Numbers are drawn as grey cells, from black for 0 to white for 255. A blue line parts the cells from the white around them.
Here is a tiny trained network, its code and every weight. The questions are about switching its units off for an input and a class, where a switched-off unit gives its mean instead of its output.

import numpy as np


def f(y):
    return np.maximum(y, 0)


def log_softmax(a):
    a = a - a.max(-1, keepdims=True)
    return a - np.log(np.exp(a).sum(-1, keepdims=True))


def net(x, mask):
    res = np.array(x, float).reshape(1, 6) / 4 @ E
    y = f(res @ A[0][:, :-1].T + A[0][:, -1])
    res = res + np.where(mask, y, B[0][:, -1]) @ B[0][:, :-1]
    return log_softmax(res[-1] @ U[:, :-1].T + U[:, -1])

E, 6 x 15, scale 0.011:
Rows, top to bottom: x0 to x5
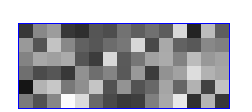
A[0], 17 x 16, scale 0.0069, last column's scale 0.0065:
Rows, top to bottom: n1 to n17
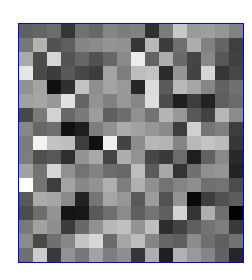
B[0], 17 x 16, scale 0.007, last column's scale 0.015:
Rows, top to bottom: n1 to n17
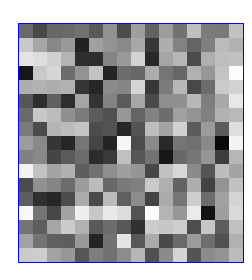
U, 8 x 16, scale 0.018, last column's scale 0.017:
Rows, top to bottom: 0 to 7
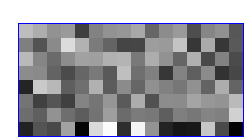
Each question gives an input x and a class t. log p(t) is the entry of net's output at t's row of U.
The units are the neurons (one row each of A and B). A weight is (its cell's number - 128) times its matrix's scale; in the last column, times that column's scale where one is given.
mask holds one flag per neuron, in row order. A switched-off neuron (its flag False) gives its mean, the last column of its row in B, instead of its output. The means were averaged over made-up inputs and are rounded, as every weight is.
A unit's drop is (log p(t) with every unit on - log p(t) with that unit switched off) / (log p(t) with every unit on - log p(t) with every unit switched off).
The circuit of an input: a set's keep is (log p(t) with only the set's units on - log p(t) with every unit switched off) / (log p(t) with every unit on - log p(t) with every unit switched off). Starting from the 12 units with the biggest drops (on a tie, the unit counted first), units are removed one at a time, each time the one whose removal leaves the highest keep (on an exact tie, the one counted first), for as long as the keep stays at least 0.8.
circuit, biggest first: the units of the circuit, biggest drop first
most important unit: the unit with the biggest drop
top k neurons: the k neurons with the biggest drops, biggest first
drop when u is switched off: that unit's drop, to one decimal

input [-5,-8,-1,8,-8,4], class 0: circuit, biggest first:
[n5]
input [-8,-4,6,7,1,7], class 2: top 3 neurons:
[n8, n15, n6]
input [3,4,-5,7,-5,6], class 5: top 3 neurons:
[n8, n1, n15]
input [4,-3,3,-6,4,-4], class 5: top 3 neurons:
[n13, n4, n6]
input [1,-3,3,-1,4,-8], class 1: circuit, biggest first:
[n8, n15]
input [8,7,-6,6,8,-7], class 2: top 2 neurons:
[n14, n4]
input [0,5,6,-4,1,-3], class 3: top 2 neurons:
[n9, n5]
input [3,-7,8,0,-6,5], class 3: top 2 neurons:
[n9, n3]
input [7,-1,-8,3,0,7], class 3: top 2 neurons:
[n10, n8]
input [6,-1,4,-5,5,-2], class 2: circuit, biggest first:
[n14, n4]
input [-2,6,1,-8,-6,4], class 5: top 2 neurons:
[n6, n13]
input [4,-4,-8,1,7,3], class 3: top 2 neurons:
[n10, n4]
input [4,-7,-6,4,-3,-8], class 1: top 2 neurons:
[n8, n15]
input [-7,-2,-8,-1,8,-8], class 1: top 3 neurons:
[n8, n15, n9]
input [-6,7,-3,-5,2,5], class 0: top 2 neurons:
[n14, n11]
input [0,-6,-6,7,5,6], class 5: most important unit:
n9
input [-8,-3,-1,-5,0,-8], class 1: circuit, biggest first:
[n15, n8]
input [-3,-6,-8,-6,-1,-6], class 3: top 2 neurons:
[n10, n16]
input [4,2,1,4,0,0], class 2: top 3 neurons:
[n14, n6, n13]
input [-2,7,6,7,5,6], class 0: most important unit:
n6
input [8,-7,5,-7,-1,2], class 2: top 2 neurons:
[n14, n13]
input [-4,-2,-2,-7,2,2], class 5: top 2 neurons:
[n6, n14]
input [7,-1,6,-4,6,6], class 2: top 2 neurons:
[n14, n8]
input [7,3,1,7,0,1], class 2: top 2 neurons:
[n14, n6]
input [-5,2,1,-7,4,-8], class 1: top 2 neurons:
[n15, n8]
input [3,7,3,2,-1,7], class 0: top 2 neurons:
[n3, n8]
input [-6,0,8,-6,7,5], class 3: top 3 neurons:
[n9, n14, n4]
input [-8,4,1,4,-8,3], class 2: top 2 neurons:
[n16, n7]
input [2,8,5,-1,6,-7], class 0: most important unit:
n11
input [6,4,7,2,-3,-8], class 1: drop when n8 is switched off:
0.8
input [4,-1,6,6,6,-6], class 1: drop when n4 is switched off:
0.2
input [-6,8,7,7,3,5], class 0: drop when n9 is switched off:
0.0
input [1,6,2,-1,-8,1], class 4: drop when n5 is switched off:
0.1
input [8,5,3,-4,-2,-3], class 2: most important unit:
n14
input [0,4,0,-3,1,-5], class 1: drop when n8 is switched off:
0.4
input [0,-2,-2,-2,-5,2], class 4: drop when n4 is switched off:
0.2
